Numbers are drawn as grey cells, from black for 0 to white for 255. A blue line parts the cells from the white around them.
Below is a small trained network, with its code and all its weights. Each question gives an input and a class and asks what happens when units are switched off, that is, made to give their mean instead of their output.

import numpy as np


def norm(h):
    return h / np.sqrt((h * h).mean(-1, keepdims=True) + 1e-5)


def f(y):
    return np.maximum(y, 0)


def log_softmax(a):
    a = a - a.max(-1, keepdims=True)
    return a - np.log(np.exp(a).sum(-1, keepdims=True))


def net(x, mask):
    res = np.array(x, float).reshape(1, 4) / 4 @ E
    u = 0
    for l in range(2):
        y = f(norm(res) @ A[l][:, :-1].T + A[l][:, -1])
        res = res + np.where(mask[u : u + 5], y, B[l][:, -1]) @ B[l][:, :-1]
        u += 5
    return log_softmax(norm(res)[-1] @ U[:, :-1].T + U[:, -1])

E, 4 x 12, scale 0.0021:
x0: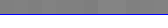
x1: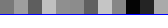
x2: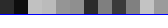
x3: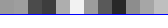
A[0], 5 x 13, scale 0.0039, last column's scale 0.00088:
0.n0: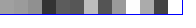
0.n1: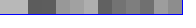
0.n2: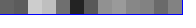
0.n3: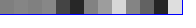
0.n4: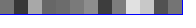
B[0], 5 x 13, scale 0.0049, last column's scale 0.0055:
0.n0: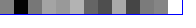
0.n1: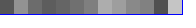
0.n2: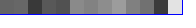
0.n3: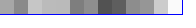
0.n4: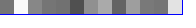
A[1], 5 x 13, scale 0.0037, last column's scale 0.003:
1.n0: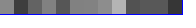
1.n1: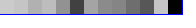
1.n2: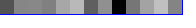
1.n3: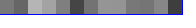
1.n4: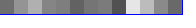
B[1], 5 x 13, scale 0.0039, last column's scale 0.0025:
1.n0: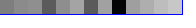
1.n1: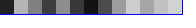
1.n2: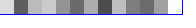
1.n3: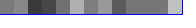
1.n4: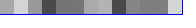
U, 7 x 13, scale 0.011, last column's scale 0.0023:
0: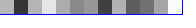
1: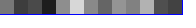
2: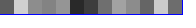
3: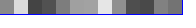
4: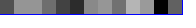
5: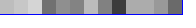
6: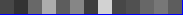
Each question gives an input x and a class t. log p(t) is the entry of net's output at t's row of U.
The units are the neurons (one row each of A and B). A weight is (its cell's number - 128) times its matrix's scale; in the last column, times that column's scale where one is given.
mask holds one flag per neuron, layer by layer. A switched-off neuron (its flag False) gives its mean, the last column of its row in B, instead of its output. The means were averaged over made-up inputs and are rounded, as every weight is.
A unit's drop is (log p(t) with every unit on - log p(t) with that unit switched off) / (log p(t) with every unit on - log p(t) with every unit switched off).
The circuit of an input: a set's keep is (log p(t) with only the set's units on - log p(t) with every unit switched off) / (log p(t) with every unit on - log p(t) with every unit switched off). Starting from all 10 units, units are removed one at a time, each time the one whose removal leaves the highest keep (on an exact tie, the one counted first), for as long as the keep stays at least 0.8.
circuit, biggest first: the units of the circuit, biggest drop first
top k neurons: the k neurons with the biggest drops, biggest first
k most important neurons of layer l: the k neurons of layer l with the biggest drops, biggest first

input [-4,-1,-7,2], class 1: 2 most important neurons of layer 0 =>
(0.n0, 0.n1)
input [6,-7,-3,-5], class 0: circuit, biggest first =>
(0.n0)
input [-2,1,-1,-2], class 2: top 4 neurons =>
(0.n0, 0.n3, 1.n1, 0.n2)
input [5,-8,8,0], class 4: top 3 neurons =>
(0.n3, 0.n4, 0.n2)
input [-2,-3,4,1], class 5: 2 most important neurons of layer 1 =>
(1.n4, 1.n2)
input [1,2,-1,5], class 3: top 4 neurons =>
(0.n3, 0.n1, 0.n0, 0.n2)
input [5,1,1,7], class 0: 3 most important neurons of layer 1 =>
(1.n2, 1.n4, 1.n0)
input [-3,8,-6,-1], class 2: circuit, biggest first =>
(1.n1, 0.n2)
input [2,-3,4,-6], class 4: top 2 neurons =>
(0.n2, 0.n4)
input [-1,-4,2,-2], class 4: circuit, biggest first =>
(0.n4, 0.n2)
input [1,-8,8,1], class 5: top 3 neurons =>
(0.n4, 1.n4, 0.n1)
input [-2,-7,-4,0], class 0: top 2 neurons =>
(0.n0, 0.n2)
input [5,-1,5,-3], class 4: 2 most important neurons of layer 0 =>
(0.n0, 0.n2)
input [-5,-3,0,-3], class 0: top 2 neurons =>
(0.n0, 0.n3)
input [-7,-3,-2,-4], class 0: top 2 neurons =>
(0.n0, 0.n3)
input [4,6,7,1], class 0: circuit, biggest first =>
(1.n2)
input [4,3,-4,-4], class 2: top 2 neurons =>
(1.n1, 0.n0)
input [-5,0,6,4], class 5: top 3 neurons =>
(0.n0, 1.n4, 0.n4)
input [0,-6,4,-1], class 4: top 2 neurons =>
(0.n4, 0.n3)
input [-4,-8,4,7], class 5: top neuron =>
(0.n4)
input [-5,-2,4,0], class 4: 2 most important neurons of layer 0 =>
(0.n3, 0.n2)
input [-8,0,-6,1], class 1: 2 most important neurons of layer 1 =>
(1.n2, 1.n0)
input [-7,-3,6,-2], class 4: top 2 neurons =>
(0.n3, 0.n2)
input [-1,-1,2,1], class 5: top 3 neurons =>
(0.n2, 0.n1, 1.n4)
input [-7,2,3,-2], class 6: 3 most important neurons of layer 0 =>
(0.n4, 0.n1, 0.n0)
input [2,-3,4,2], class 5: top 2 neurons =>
(0.n4, 0.n2)
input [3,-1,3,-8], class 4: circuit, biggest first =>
(0.n0)
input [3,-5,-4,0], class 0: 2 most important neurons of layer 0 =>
(0.n0, 0.n2)
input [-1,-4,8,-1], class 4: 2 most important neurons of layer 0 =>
(0.n3, 0.n2)
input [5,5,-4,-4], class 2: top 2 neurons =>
(1.n1, 0.n0)
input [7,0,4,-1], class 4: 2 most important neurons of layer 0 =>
(0.n0, 0.n4)
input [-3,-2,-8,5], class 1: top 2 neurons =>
(0.n0, 0.n4)
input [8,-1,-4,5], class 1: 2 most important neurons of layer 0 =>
(0.n4, 0.n0)
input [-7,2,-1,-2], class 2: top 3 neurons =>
(0.n0, 1.n1, 0.n3)
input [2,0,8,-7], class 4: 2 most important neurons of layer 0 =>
(0.n0, 0.n4)
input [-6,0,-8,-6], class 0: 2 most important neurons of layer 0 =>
(0.n4, 0.n0)
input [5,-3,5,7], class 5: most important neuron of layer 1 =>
(1.n4)
